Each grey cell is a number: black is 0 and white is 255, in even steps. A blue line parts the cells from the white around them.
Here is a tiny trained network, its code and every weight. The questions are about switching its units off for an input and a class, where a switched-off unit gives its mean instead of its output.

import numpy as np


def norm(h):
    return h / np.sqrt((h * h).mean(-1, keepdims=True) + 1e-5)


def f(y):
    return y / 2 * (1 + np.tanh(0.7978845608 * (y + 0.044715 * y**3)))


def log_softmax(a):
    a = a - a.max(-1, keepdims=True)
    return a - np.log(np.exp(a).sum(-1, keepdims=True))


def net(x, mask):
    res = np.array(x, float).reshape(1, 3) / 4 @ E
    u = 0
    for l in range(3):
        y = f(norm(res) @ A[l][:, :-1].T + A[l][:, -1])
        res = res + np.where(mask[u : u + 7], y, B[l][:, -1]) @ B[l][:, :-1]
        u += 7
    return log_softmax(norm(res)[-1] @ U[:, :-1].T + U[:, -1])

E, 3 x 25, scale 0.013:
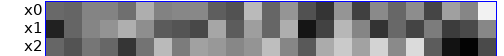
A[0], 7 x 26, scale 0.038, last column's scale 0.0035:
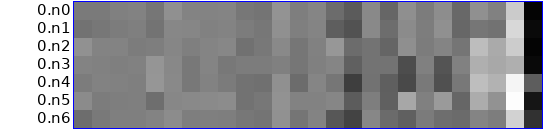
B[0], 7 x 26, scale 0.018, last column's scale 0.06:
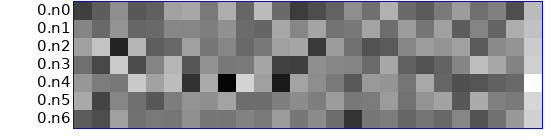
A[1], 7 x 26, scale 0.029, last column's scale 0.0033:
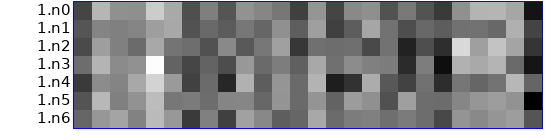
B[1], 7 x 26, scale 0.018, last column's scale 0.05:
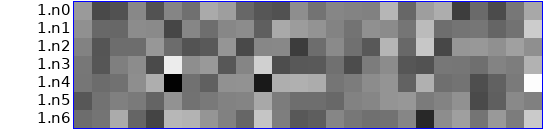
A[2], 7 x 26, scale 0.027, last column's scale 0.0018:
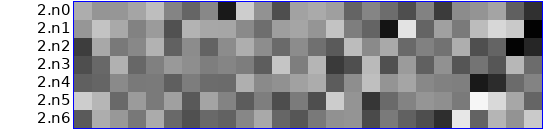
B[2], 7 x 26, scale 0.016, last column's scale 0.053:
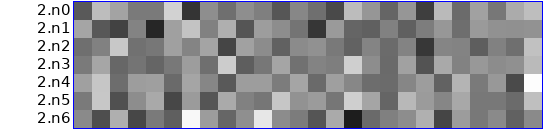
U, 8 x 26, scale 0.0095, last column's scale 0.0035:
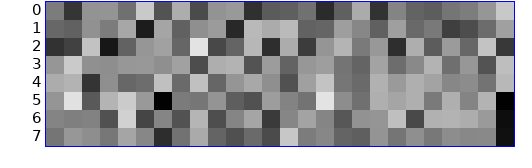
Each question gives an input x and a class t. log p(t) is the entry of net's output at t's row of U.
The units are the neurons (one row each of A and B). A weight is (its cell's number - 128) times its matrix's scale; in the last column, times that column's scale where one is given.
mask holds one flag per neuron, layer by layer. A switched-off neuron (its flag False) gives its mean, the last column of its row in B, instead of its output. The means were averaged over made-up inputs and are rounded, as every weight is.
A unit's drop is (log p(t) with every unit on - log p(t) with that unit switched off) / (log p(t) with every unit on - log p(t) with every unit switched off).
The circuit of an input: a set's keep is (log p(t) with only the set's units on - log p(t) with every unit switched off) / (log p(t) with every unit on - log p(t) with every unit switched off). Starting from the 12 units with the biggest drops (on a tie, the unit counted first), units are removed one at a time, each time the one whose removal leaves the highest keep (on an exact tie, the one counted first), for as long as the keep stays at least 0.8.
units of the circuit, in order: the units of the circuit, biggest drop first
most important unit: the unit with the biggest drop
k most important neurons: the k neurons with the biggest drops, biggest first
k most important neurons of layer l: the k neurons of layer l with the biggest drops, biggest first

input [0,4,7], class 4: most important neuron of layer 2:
[2.n3]
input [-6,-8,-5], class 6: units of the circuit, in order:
[0.n4, 1.n2]
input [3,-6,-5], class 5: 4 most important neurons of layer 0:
[0.n2, 0.n4, 0.n5, 0.n6]
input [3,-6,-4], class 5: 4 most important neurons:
[0.n4, 0.n2, 2.n5, 0.n5]
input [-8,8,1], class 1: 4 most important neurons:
[0.n3, 1.n4, 0.n0, 0.n2]
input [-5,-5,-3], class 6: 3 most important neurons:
[0.n4, 0.n1, 0.n5]
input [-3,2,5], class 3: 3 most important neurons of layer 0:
[0.n6, 0.n3, 0.n1]
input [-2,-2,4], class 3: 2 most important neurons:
[0.n2, 0.n5]
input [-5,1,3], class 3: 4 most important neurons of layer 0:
[0.n6, 0.n3, 0.n5, 0.n2]
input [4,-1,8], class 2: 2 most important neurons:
[0.n4, 1.n4]
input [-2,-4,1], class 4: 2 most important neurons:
[0.n4, 0.n6]
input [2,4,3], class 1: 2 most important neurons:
[0.n5, 0.n6]
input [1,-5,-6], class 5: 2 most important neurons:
[0.n2, 2.n5]
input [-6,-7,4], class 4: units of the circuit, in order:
[0.n4]
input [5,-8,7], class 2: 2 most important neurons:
[0.n4, 2.n4]
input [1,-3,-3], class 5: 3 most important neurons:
[0.n2, 2.n5, 0.n5]
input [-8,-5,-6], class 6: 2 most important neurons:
[0.n4, 1.n2]
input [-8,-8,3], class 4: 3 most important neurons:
[0.n4, 0.n0, 1.n1]
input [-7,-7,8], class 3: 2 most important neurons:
[0.n5, 0.n2]
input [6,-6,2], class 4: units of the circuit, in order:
[0.n2]
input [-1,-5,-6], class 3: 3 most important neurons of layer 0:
[0.n2, 0.n3, 0.n6]
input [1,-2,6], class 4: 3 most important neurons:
[0.n3, 0.n4, 0.n6]
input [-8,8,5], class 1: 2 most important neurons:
[0.n3, 0.n2]
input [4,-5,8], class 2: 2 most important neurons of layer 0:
[0.n4, 0.n2]
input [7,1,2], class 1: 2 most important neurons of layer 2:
[2.n0, 2.n3]
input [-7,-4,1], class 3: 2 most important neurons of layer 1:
[1.n6, 1.n0]
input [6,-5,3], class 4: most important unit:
0.n2
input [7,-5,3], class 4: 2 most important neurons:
[0.n2, 0.n3]
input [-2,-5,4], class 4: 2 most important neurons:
[0.n4, 0.n0]
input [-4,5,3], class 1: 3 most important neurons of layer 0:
[0.n3, 0.n2, 0.n0]
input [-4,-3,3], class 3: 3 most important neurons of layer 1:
[1.n3, 1.n6, 1.n4]
